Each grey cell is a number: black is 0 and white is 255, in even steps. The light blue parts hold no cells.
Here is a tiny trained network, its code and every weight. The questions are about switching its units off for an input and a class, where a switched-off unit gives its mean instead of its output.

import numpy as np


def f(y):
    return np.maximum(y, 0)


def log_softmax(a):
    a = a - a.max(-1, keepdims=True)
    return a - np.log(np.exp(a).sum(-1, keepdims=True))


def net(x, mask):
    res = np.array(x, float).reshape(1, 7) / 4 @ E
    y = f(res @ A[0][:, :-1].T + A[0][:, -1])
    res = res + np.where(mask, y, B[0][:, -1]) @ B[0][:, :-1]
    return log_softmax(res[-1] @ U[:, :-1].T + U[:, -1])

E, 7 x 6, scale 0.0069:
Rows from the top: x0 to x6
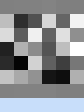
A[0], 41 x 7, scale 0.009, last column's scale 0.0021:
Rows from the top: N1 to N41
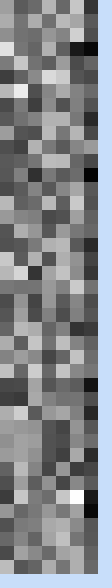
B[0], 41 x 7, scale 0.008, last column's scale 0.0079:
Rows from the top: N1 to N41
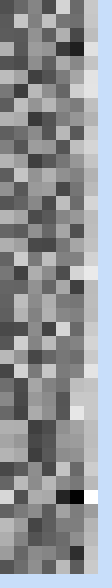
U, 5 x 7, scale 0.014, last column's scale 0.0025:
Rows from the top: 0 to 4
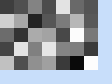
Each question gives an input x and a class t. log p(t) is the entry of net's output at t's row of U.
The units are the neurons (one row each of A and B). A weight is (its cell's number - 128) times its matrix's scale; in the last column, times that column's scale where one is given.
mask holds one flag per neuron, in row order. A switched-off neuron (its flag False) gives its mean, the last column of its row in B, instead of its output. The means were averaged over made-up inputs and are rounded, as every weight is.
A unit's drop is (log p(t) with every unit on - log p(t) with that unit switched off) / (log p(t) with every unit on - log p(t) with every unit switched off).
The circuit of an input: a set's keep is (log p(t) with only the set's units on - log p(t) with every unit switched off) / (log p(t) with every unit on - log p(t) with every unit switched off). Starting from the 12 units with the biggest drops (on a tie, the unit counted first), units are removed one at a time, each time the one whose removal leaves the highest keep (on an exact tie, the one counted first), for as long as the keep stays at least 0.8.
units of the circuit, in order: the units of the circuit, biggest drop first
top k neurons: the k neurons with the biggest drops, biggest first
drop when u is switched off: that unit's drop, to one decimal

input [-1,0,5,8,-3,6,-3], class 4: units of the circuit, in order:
N36
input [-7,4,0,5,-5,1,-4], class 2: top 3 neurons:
N20, N7, N30
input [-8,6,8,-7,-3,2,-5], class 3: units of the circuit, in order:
N27, N19
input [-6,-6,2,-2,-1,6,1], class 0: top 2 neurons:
N24, N34
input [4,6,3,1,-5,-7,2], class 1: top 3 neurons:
N6, N12, N9
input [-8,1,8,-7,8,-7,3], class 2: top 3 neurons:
N29, N11, N28
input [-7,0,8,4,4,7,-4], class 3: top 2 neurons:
N27, N19
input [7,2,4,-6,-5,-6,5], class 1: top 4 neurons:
N36, N6, N12, N18
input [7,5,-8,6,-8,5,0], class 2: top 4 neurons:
N20, N7, N30, N27
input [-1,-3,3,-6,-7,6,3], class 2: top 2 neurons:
N7, N30
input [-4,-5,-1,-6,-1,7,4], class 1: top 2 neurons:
N36, N31
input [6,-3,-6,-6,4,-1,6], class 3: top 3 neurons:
N36, N13, N8
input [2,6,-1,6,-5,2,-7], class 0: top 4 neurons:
N1, N15, N4, N3
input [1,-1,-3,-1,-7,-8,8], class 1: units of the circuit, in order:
N6
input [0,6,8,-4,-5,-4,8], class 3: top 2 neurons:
N27, N25
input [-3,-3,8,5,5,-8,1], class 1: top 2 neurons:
N6, N18
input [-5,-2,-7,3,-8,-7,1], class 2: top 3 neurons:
N20, N7, N30
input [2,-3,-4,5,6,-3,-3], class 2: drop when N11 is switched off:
0.1
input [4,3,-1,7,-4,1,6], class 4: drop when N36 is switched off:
0.6
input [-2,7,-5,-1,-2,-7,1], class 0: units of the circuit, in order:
N10
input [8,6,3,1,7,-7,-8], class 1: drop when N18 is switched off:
0.2
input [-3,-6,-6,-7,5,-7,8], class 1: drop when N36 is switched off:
0.3
